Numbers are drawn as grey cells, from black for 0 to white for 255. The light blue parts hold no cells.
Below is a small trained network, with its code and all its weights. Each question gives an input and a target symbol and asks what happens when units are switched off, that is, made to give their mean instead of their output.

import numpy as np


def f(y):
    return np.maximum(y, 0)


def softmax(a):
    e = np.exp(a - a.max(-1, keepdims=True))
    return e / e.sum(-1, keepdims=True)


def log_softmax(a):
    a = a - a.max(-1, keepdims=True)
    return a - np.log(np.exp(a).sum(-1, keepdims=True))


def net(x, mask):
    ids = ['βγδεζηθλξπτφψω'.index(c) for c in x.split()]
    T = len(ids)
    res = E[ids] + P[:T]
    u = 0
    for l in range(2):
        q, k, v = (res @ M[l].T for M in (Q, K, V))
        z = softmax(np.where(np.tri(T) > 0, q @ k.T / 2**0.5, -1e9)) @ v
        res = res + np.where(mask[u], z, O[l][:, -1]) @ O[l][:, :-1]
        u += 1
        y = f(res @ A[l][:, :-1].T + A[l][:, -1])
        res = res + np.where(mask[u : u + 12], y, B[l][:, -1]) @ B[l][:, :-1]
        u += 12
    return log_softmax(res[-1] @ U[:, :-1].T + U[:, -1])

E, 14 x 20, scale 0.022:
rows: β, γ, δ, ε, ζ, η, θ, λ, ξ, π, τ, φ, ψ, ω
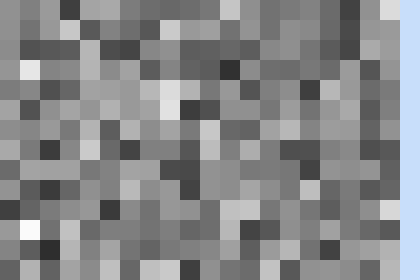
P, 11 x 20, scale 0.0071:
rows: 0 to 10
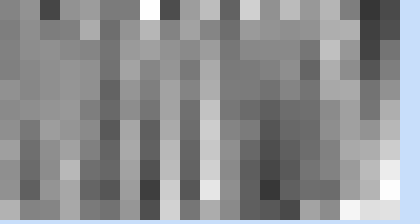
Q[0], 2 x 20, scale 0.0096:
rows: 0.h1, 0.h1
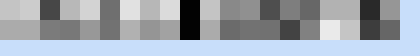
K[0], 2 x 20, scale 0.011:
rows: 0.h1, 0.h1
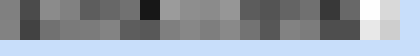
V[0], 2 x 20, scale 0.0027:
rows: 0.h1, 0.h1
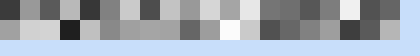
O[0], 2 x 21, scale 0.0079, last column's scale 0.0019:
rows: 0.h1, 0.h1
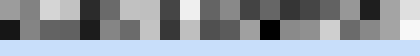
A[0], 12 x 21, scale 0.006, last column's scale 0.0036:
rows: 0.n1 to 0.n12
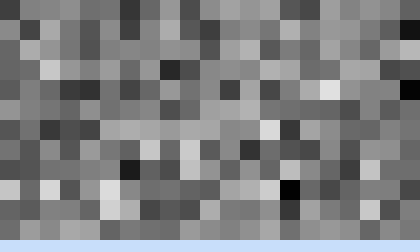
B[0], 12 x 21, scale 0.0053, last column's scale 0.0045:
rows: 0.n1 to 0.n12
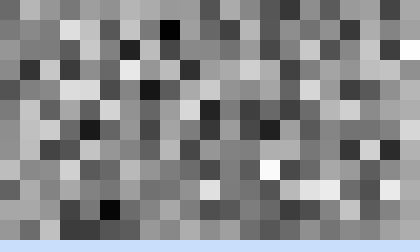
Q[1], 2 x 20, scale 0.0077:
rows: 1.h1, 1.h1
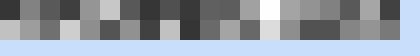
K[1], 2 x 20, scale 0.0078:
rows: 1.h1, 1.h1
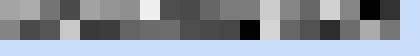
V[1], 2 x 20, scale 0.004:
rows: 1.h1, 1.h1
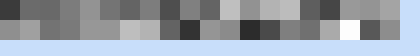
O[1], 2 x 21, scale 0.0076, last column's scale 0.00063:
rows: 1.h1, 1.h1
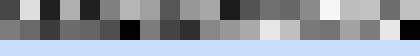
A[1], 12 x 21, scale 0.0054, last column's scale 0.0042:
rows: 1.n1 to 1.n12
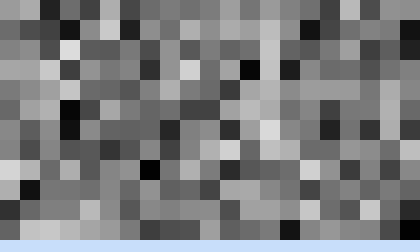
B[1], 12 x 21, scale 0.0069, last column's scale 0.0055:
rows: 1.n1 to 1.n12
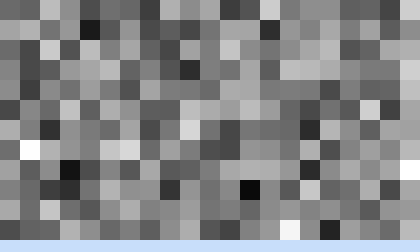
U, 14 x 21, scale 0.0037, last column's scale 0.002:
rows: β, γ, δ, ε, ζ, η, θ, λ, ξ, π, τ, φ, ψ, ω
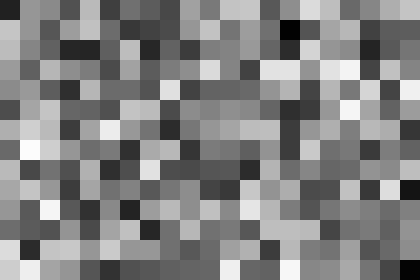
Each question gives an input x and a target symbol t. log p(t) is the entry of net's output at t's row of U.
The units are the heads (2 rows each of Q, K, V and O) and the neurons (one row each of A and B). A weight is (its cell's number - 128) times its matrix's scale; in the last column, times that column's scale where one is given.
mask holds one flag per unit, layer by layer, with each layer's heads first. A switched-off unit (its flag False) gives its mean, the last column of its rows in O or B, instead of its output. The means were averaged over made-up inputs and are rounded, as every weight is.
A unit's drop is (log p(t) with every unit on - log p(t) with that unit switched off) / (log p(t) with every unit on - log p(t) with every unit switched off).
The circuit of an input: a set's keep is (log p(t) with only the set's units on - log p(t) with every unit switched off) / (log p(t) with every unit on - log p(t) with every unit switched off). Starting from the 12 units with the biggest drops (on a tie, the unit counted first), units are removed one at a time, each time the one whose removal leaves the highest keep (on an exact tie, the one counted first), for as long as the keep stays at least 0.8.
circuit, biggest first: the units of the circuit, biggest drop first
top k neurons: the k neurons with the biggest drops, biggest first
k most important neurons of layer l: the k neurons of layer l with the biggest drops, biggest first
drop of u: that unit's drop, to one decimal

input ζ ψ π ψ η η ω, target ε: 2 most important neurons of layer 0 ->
(0.n10; 0.n3)
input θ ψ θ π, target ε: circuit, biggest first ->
(0.h1; 1.h1; 0.n10; 0.n3)
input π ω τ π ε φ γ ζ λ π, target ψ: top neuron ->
(1.n4)
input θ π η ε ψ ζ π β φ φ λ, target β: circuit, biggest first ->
(0.h1; 0.n5)
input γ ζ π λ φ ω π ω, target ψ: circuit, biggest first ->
(1.h1; 1.n4; 0.h1)
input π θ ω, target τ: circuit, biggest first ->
(1.h1; 1.n6; 1.n1; 1.n5)
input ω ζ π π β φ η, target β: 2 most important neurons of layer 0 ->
(0.n5; 0.n2)
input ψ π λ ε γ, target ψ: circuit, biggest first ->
(1.h1; 1.n4)
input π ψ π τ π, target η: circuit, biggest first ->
(1.h1; 0.h1; 1.n9; 0.n7)
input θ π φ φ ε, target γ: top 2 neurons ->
(1.n7; 1.n6)
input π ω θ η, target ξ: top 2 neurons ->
(1.n10; 0.n2)
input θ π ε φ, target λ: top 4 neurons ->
(1.n8; 1.n1; 1.n9; 0.n3)
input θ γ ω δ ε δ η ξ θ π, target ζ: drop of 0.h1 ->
1.0
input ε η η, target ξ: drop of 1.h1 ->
0.5
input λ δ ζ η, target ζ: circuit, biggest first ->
(0.h1)
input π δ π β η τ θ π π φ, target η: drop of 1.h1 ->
0.6
